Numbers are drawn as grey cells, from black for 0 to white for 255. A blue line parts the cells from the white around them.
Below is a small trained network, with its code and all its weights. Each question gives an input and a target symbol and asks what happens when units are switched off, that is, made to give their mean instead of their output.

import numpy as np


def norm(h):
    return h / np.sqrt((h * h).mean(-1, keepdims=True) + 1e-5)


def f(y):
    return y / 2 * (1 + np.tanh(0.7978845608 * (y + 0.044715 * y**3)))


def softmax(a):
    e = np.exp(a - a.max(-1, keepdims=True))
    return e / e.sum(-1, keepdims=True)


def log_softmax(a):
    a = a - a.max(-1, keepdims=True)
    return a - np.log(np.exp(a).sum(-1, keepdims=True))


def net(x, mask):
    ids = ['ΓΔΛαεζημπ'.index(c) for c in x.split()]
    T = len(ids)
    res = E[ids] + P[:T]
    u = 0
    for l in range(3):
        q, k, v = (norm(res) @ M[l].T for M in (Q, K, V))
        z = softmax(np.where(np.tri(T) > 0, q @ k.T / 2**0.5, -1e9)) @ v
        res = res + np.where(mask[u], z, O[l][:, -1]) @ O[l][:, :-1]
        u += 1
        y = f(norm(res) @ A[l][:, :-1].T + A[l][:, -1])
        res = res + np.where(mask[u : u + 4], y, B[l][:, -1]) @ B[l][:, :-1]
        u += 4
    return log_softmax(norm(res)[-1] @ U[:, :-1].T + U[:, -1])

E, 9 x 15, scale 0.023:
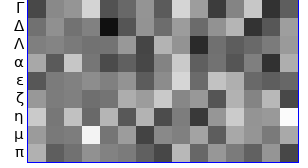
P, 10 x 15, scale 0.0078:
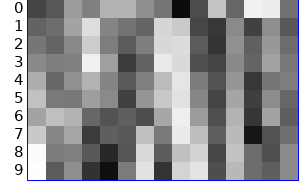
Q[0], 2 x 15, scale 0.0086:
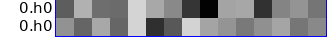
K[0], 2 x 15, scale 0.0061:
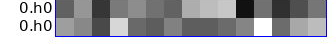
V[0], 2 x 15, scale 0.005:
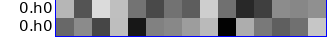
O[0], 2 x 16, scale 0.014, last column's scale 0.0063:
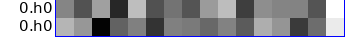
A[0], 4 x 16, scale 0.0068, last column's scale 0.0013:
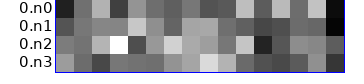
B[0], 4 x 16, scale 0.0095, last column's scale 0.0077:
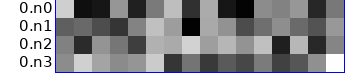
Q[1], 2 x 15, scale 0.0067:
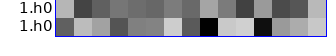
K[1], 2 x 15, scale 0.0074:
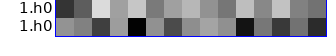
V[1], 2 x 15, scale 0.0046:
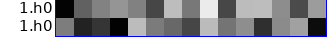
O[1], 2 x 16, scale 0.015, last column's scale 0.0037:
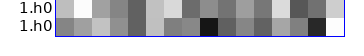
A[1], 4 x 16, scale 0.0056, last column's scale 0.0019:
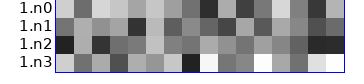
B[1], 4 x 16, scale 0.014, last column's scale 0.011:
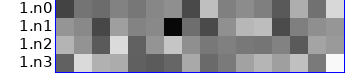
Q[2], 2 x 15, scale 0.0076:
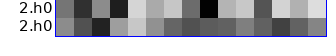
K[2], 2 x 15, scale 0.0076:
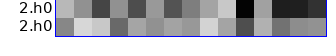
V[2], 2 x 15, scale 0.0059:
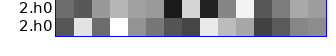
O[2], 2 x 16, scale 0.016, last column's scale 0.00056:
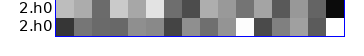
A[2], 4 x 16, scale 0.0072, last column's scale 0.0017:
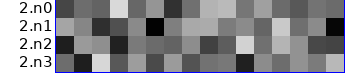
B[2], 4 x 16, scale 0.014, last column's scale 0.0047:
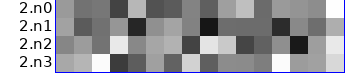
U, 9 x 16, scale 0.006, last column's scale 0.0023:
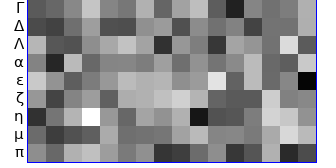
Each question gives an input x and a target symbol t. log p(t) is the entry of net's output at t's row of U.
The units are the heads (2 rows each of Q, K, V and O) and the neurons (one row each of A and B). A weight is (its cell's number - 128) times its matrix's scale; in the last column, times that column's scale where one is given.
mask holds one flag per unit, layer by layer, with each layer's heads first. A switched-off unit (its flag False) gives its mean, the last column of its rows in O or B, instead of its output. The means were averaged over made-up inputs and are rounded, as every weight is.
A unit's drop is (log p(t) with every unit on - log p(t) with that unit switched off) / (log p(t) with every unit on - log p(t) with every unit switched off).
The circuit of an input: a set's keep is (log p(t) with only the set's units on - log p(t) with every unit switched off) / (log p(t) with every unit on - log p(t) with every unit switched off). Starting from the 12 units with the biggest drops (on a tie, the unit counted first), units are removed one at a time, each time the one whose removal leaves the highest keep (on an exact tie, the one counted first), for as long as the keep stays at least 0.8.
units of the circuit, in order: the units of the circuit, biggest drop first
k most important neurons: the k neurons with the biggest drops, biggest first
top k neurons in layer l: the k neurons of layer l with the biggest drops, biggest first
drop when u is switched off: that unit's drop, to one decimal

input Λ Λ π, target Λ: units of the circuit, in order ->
2.h0, 1.n3
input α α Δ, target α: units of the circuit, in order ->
2.n3, 0.h0, 1.h0
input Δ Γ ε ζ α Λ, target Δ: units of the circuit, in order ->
0.h0, 2.n1, 2.h0
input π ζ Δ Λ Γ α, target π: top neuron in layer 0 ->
0.n3
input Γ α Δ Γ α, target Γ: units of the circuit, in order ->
2.h0, 2.n2
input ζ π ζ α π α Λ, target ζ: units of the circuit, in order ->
0.h0, 0.n2, 1.n3
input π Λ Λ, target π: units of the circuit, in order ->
1.h0, 0.n3
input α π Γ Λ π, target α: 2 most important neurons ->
2.n3, 1.n3
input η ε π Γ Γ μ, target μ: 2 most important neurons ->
2.n0, 1.n3
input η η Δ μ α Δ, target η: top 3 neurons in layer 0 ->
0.n0, 0.n3, 0.n1
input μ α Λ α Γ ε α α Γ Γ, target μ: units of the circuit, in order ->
1.h0, 2.n0
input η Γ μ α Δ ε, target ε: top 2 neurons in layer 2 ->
2.n0, 2.n2
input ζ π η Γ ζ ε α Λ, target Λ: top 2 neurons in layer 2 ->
2.n3, 2.n0
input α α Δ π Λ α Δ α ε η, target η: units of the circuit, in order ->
1.n3
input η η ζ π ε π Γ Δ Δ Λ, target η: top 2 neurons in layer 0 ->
0.n0, 0.n1
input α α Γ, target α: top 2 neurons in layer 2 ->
2.n3, 2.n2
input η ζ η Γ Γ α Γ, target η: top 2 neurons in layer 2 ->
2.n2, 2.n3
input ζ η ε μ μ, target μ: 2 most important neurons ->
1.n3, 2.n0
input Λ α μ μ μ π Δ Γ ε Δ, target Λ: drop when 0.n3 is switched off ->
0.2
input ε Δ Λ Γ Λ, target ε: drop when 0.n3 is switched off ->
0.1
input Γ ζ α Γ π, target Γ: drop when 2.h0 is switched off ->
1.0
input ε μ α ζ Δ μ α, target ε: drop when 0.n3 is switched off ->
0.1
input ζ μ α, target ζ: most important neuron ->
0.n2
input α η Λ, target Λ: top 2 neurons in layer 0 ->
0.n1, 0.n3
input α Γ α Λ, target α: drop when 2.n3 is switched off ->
0.3
